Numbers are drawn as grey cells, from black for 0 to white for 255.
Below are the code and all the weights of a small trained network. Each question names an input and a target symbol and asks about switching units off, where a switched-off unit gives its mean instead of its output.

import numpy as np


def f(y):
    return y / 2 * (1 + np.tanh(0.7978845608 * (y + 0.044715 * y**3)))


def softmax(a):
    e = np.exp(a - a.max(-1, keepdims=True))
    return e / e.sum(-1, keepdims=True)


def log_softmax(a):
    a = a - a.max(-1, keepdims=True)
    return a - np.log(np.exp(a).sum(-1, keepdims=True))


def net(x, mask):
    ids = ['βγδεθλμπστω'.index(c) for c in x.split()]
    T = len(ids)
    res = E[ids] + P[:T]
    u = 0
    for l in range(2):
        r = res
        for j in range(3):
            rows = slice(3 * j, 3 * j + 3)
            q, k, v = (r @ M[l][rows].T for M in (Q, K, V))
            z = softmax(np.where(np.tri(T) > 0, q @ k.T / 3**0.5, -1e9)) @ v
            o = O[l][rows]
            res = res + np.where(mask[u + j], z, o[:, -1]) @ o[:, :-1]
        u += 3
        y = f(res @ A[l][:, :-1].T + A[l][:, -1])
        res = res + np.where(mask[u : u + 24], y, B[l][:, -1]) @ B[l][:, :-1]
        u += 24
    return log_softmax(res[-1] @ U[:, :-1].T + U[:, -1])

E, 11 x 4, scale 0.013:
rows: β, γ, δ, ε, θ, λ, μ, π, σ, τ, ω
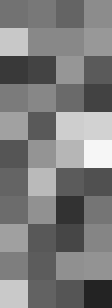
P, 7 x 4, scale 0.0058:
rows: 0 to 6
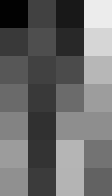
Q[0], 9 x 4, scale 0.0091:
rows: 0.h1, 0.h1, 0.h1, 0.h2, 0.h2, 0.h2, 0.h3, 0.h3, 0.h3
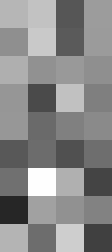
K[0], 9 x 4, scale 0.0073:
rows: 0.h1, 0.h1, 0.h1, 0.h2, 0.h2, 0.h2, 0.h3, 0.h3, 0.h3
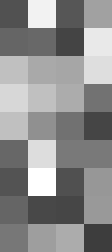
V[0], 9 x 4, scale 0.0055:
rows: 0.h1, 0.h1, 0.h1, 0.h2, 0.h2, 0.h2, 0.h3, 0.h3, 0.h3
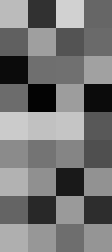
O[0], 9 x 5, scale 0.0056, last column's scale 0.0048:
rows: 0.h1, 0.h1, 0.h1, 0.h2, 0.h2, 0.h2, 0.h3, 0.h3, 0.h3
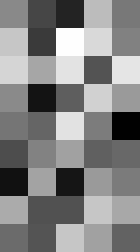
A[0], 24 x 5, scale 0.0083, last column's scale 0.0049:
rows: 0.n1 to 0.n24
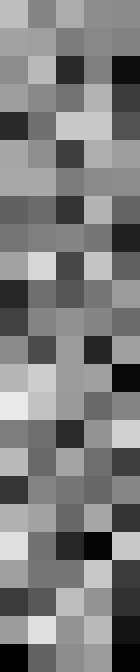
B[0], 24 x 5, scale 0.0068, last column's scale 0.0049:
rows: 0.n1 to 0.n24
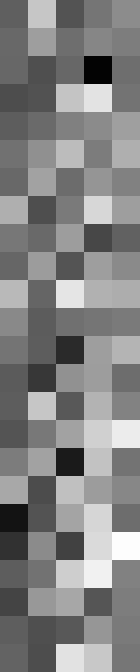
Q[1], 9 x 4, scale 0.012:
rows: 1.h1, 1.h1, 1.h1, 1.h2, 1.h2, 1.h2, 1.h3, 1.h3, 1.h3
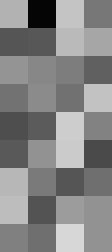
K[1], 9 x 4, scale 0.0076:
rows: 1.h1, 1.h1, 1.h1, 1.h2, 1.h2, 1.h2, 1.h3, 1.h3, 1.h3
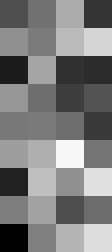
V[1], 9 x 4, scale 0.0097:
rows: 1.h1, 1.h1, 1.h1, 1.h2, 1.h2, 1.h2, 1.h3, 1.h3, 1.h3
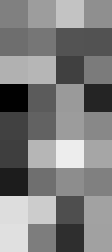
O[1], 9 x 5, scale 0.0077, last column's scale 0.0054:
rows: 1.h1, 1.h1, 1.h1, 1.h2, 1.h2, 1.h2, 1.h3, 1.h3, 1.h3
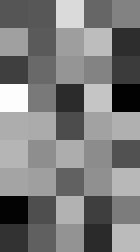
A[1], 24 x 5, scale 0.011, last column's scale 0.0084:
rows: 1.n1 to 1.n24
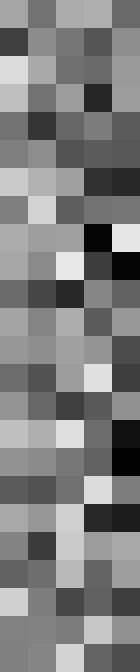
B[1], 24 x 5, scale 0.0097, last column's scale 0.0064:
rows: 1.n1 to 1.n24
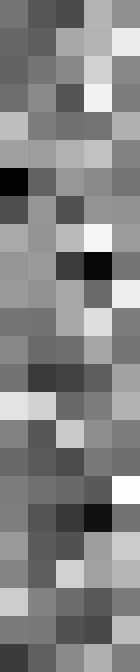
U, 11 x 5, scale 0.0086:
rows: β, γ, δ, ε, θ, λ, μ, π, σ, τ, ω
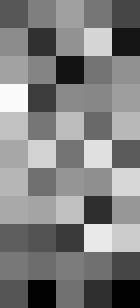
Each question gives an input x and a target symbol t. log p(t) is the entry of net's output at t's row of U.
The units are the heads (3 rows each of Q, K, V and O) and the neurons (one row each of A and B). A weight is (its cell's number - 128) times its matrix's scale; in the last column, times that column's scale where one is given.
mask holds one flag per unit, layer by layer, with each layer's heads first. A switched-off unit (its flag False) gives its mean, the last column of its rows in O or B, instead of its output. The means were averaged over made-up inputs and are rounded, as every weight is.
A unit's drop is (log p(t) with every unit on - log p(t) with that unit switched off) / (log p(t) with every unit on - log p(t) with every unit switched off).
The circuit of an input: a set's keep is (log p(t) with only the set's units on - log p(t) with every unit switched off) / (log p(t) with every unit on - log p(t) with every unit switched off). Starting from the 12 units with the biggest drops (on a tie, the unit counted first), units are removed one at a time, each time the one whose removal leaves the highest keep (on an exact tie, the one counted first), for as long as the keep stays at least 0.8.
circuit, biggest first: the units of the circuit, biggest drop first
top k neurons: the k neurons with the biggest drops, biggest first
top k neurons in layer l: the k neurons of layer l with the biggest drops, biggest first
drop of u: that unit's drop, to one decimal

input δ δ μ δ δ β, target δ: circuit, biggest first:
1.n21; 1.n2; 1.h2
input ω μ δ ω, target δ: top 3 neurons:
0.n20; 1.n15; 0.n16
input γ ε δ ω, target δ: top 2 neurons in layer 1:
1.n15; 1.n18
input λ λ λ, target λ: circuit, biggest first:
0.h3; 1.h2; 1.h3
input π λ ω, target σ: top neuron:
0.n20
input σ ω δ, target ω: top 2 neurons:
0.n8; 1.n14
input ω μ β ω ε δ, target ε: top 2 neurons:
0.n20; 1.n5
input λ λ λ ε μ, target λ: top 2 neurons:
1.n9; 0.n8
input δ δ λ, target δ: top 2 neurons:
1.n23; 1.n2
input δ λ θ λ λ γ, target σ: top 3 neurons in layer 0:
0.n15; 0.n20; 0.n17
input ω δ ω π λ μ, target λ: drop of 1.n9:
0.3
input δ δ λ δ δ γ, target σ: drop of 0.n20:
0.2
